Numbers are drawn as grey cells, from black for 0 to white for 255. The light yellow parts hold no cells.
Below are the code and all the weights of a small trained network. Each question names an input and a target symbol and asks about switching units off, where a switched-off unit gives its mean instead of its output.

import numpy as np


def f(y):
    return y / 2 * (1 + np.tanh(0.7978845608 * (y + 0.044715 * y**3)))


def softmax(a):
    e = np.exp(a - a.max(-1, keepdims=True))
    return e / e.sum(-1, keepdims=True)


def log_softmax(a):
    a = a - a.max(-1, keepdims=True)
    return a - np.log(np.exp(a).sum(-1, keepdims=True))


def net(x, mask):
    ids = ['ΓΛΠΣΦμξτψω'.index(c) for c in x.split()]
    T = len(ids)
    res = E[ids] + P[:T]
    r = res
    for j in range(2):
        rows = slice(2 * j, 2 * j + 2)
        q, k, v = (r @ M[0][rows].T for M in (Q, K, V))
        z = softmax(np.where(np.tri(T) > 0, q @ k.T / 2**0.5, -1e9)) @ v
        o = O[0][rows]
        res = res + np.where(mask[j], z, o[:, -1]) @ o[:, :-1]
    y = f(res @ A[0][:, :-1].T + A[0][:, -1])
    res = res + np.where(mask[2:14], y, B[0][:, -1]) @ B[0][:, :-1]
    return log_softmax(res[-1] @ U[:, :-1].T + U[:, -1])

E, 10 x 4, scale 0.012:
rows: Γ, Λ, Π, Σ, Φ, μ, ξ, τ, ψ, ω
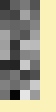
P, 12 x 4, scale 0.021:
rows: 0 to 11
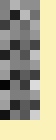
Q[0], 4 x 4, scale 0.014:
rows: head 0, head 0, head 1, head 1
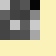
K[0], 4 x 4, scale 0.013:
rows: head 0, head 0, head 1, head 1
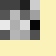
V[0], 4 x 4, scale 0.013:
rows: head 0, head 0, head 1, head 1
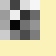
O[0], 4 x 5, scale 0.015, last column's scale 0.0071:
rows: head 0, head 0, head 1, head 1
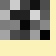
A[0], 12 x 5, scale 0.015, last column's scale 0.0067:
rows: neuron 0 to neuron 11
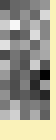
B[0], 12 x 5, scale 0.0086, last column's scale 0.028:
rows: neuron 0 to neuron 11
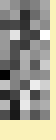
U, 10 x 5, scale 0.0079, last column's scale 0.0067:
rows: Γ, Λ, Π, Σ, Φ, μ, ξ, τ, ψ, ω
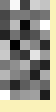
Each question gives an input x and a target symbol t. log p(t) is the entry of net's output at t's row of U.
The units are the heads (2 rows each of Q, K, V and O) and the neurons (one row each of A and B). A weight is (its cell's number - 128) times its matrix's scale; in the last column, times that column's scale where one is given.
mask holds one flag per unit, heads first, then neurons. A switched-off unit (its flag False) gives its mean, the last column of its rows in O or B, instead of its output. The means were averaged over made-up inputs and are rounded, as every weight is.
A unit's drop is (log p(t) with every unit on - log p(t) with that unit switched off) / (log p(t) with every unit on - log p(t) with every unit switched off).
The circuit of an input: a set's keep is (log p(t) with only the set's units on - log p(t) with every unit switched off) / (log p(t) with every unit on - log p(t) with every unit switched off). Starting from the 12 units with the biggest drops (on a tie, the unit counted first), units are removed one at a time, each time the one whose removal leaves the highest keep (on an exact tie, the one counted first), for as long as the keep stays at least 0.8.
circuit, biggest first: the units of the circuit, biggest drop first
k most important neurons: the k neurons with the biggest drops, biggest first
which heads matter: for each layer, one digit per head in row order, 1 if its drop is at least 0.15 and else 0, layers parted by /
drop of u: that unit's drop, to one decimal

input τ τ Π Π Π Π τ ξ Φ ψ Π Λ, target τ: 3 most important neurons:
(neuron 3; neuron 6; neuron 8)
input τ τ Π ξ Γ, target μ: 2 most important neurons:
(neuron 3; neuron 6)
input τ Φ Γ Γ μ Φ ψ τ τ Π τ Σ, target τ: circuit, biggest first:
(neuron 3; neuron 6; head 0; neuron 8)
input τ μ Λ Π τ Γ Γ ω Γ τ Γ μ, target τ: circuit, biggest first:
(neuron 3; neuron 6; head 0; neuron 8)
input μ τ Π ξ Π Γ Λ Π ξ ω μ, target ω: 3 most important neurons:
(neuron 8; neuron 3; neuron 10)
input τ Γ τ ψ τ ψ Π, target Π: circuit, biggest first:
(neuron 10)
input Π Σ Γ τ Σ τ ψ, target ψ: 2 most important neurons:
(neuron 3; neuron 11)
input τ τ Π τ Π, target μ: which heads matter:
00
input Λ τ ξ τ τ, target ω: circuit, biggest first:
(neuron 8; head 0; neuron 3; neuron 6)
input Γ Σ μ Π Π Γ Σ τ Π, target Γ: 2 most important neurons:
(neuron 3; neuron 10)
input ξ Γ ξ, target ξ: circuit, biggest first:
(head 0; head 1)
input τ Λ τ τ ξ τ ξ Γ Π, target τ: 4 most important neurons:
(neuron 3; neuron 6; neuron 8; neuron 5)
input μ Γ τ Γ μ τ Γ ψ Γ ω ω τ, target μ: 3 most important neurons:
(neuron 3; neuron 6; neuron 5)
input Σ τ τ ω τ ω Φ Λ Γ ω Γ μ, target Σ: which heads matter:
11
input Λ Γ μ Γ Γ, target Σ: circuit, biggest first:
(neuron 7; head 1)
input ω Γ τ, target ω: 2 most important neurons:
(neuron 10; neuron 8)
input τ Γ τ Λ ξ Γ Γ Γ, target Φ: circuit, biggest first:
(head 0)
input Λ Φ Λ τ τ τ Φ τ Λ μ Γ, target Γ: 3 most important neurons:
(neuron 8; neuron 6; neuron 10)
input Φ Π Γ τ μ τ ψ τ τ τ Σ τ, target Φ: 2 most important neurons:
(neuron 10; neuron 3)
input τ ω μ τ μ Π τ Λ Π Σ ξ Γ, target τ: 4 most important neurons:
(neuron 3; neuron 6; neuron 8; neuron 5)
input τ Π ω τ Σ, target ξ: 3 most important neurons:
(neuron 10; neuron 7; neuron 9)
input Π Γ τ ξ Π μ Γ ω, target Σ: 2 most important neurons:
(neuron 9; neuron 7)
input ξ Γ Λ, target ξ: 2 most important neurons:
(neuron 10; neuron 3)
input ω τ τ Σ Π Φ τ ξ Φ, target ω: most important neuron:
(neuron 10)
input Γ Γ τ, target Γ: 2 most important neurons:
(neuron 10; neuron 6)
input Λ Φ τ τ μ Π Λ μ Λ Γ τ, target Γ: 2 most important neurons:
(neuron 8; neuron 6)
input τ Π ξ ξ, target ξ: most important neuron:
(neuron 3)
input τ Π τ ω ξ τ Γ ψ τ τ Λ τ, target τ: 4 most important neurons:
(neuron 3; neuron 6; neuron 8; neuron 5)
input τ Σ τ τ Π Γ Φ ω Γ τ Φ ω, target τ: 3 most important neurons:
(neuron 3; neuron 6; neuron 8)
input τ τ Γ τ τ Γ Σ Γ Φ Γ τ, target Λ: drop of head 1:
0.1
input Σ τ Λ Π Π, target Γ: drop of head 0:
0.1
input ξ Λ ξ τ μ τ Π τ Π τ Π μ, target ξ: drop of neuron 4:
0.0
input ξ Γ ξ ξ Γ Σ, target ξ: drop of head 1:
0.1
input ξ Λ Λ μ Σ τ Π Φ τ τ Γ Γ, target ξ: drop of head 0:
0.3
